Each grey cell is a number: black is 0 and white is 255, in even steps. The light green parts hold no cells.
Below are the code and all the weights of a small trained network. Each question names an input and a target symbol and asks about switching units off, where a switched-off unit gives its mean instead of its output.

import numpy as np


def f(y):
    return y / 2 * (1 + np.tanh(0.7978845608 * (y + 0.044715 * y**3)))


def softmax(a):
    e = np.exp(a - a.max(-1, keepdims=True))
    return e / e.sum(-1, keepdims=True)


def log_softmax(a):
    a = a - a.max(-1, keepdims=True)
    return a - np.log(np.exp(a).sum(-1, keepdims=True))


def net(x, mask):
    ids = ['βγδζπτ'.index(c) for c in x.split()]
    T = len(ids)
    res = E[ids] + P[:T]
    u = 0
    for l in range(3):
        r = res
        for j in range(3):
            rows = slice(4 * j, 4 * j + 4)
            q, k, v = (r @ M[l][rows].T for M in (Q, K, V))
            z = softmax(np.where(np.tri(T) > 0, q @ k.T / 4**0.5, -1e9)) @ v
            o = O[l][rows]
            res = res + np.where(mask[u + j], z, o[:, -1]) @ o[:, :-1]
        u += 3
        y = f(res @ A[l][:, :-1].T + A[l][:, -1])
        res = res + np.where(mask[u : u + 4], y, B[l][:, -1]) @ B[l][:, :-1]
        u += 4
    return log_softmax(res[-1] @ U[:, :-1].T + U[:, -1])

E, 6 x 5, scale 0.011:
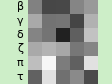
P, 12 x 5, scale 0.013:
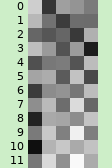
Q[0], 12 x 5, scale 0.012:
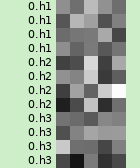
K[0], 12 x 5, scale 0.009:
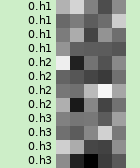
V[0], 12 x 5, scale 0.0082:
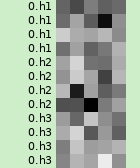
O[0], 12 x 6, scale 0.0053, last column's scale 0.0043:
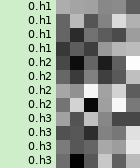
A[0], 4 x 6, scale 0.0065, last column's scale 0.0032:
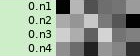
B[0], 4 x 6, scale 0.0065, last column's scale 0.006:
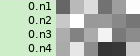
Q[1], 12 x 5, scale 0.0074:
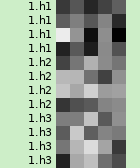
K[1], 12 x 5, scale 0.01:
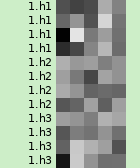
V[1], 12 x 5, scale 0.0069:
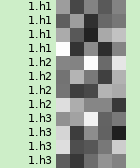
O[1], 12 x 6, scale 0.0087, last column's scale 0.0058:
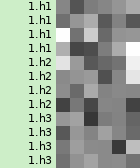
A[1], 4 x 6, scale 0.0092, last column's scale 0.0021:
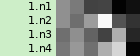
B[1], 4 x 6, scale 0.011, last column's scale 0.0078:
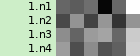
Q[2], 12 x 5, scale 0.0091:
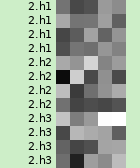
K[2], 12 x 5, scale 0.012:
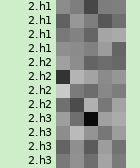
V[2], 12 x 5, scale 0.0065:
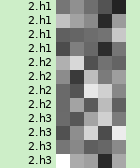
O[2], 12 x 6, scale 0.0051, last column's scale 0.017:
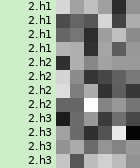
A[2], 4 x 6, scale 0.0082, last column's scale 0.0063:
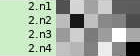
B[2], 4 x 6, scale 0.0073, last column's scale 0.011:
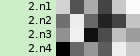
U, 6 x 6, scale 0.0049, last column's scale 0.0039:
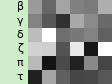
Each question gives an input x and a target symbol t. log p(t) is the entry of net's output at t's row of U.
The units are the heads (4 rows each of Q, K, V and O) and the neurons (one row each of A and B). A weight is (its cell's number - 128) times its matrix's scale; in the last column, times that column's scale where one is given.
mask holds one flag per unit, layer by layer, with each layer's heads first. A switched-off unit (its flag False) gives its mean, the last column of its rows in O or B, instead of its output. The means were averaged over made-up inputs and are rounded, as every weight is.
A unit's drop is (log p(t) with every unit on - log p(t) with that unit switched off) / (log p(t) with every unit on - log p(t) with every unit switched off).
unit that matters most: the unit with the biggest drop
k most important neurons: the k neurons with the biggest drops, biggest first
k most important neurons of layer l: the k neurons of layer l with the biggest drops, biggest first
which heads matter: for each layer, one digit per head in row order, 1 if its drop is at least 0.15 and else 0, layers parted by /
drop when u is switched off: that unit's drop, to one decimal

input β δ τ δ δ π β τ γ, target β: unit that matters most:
0.h2
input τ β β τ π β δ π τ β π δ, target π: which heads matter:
010 / 010 / 011
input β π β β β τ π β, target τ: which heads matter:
010 / 101 / 000
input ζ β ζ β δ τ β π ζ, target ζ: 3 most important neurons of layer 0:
[0.n2 0.n1 0.n4]
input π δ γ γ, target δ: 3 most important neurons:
[2.n3 1.n4 1.n1]
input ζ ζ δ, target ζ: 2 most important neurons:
[1.n1 0.n2]
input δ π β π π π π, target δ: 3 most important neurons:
[2.n3 2.n2 1.n1]
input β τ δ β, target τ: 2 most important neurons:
[1.n1 0.n1]
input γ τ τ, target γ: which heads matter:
011 / 111 / 010
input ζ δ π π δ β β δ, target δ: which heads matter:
010 / 100 / 001
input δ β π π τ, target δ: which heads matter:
011 / 100 / 001
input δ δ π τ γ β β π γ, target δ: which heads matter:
010 / 100 / 001
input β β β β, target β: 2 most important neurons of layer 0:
[0.n3 0.n1]
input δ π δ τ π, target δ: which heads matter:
011 / 100 / 001
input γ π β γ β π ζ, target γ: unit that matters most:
0.h3
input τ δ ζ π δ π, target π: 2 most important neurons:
[1.n1 0.n4]
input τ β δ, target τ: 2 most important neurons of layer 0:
[0.n1 0.n4]
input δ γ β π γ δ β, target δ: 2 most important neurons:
[2.n3 2.n2]
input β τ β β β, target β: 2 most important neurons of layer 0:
[0.n3 0.n2]
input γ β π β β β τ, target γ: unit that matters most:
0.h3
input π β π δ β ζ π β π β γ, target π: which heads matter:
110 / 100 / 011
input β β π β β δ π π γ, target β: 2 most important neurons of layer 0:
[0.n3 0.n2]
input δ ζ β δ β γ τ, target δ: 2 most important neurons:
[2.n3 1.n1]
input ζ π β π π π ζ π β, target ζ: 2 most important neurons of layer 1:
[1.n1 1.n2]
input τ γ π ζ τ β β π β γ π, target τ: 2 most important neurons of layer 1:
[1.n2 1.n4]
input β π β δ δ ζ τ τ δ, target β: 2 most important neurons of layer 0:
[0.n3 0.n2]
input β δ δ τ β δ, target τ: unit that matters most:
1.h1
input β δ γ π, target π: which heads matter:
010 / 000 / 001
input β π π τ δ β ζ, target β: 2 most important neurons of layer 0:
[0.n3 0.n2]
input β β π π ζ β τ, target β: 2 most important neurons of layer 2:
[2.n1 2.n4]
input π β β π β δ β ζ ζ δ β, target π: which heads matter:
110 / 100 / 011
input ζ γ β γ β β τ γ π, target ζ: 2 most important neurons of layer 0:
[0.n2 0.n1]
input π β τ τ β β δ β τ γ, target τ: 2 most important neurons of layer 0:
[0.n4 0.n1]
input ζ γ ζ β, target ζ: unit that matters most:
0.h2
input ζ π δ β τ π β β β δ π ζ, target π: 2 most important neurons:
[1.n1 0.n3]
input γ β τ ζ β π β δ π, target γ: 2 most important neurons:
[0.n2 1.n1]
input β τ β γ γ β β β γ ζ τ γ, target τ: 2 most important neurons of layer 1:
[1.n1 1.n4]
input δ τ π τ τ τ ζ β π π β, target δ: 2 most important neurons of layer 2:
[2.n2 2.n3]
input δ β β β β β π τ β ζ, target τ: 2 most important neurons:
[1.n1 0.n1]
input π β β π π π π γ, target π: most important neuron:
[1.n1]
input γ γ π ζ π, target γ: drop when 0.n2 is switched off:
0.1
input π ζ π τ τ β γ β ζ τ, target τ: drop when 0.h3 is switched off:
0.1
